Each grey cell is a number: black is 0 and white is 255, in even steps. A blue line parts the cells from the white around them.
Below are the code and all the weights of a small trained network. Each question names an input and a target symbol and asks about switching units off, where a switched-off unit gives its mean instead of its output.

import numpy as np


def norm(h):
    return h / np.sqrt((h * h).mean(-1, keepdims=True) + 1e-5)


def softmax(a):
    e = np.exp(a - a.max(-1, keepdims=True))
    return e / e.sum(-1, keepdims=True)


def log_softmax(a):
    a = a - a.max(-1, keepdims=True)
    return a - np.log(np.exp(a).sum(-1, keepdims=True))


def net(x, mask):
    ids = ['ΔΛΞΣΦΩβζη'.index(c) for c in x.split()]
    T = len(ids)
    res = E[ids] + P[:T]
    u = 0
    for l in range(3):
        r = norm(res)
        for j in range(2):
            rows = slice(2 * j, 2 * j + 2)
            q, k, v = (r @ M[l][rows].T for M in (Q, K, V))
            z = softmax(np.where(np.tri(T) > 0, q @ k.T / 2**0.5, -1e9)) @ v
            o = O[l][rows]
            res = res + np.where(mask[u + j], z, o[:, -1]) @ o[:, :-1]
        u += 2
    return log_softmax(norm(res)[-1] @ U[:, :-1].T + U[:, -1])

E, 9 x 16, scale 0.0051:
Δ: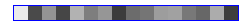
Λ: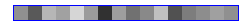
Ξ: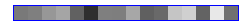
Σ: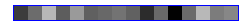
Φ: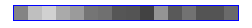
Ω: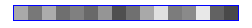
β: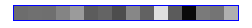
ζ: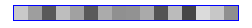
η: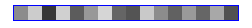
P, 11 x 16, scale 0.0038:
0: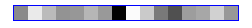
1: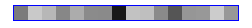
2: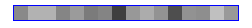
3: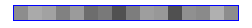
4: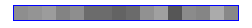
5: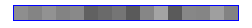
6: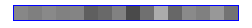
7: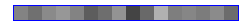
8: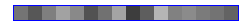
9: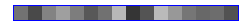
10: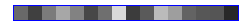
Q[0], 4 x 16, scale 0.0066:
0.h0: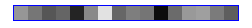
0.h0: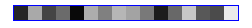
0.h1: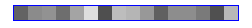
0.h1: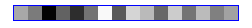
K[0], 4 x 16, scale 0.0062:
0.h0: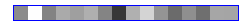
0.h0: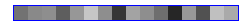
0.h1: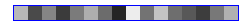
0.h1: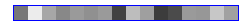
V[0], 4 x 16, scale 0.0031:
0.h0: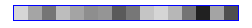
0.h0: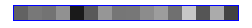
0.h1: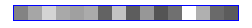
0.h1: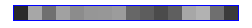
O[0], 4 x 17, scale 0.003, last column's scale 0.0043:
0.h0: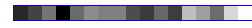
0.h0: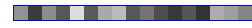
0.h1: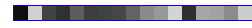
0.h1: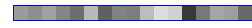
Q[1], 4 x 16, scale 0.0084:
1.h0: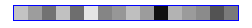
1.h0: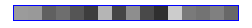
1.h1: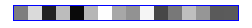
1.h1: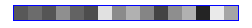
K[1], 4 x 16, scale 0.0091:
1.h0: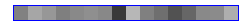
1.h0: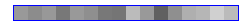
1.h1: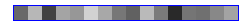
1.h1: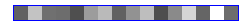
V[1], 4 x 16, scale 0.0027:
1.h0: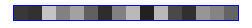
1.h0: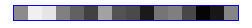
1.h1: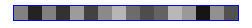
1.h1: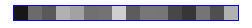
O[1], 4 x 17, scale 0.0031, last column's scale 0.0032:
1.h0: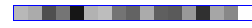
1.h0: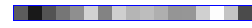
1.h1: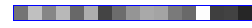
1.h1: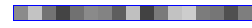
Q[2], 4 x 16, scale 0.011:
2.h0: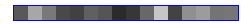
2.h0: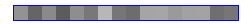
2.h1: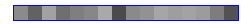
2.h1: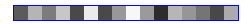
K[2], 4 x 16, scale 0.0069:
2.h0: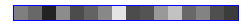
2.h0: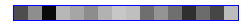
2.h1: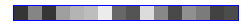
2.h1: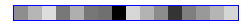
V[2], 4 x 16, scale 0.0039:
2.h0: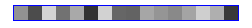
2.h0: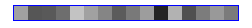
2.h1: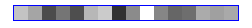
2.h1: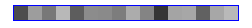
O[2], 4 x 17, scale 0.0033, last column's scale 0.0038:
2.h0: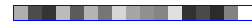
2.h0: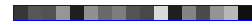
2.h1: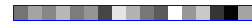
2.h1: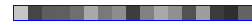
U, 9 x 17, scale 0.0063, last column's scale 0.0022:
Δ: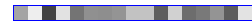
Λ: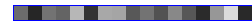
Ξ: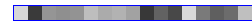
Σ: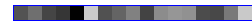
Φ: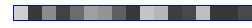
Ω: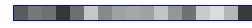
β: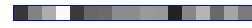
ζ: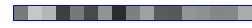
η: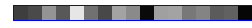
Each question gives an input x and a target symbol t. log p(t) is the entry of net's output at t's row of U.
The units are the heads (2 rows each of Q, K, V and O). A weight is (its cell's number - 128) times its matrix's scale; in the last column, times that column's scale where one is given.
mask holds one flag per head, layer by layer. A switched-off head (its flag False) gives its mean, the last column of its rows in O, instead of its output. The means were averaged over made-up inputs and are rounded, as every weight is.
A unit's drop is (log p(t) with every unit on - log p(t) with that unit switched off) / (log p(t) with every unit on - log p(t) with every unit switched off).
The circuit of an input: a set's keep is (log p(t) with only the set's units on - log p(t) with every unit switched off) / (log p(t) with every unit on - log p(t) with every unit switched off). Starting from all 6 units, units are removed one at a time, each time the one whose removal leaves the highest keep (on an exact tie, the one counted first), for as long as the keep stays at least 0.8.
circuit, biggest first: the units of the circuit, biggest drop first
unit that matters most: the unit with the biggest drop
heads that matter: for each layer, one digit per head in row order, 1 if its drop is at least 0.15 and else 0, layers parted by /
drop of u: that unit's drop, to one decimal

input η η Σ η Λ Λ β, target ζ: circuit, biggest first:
2.h0, 1.h0
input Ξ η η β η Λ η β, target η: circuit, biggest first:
1.h0
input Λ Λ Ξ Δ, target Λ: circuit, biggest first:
0.h0, 2.h1, 2.h0
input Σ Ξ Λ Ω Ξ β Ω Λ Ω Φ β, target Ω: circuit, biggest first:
1.h0, 1.h1, 2.h0
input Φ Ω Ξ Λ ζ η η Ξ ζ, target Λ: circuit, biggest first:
1.h0, 2.h1
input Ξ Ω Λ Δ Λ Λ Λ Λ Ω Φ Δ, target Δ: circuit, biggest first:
1.h1, 2.h1, 1.h0
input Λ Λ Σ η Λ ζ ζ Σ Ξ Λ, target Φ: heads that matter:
00 / 01 / 01
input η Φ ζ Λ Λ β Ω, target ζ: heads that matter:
00 / 00 / 00
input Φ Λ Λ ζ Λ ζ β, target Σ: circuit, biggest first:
1.h0, 1.h1
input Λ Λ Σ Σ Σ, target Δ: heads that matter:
10 / 10 / 01
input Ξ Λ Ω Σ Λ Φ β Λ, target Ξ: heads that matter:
01 / 10 / 00
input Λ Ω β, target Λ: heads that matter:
01 / 01 / 00
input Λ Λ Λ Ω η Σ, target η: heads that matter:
00 / 10 / 00
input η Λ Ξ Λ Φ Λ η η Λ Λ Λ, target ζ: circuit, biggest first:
2.h0, 1.h1, 2.h1
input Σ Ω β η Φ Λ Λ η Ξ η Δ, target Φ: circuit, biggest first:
1.h1
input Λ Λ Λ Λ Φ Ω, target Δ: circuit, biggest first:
2.h1, 2.h0
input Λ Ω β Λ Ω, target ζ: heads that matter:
00 / 01 / 01
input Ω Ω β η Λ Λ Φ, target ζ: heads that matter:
00 / 00 / 10
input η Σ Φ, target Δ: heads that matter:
10 / 00 / 01
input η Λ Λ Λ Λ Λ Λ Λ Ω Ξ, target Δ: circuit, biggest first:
1.h1, 2.h0
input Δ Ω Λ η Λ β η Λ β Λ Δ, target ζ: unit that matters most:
2.h1
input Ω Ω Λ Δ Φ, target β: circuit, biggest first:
1.h1, 1.h0
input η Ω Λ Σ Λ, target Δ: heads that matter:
10 / 00 / 00
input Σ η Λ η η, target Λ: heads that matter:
10 / 10 / 00
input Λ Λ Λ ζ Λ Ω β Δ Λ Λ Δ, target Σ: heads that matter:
10 / 11 / 11
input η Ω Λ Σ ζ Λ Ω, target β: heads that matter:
00 / 00 / 11
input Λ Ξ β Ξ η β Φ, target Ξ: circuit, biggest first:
0.h1
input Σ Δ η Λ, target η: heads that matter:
10 / 10 / 00
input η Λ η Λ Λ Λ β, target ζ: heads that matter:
00 / 00 / 10
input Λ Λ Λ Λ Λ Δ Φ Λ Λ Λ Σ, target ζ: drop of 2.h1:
0.2
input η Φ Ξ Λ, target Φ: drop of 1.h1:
0.2
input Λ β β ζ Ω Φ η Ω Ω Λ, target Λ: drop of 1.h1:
0.0
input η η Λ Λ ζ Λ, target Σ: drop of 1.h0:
0.1
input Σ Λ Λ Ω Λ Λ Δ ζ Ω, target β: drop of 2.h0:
0.2
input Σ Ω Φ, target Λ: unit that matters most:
1.h1
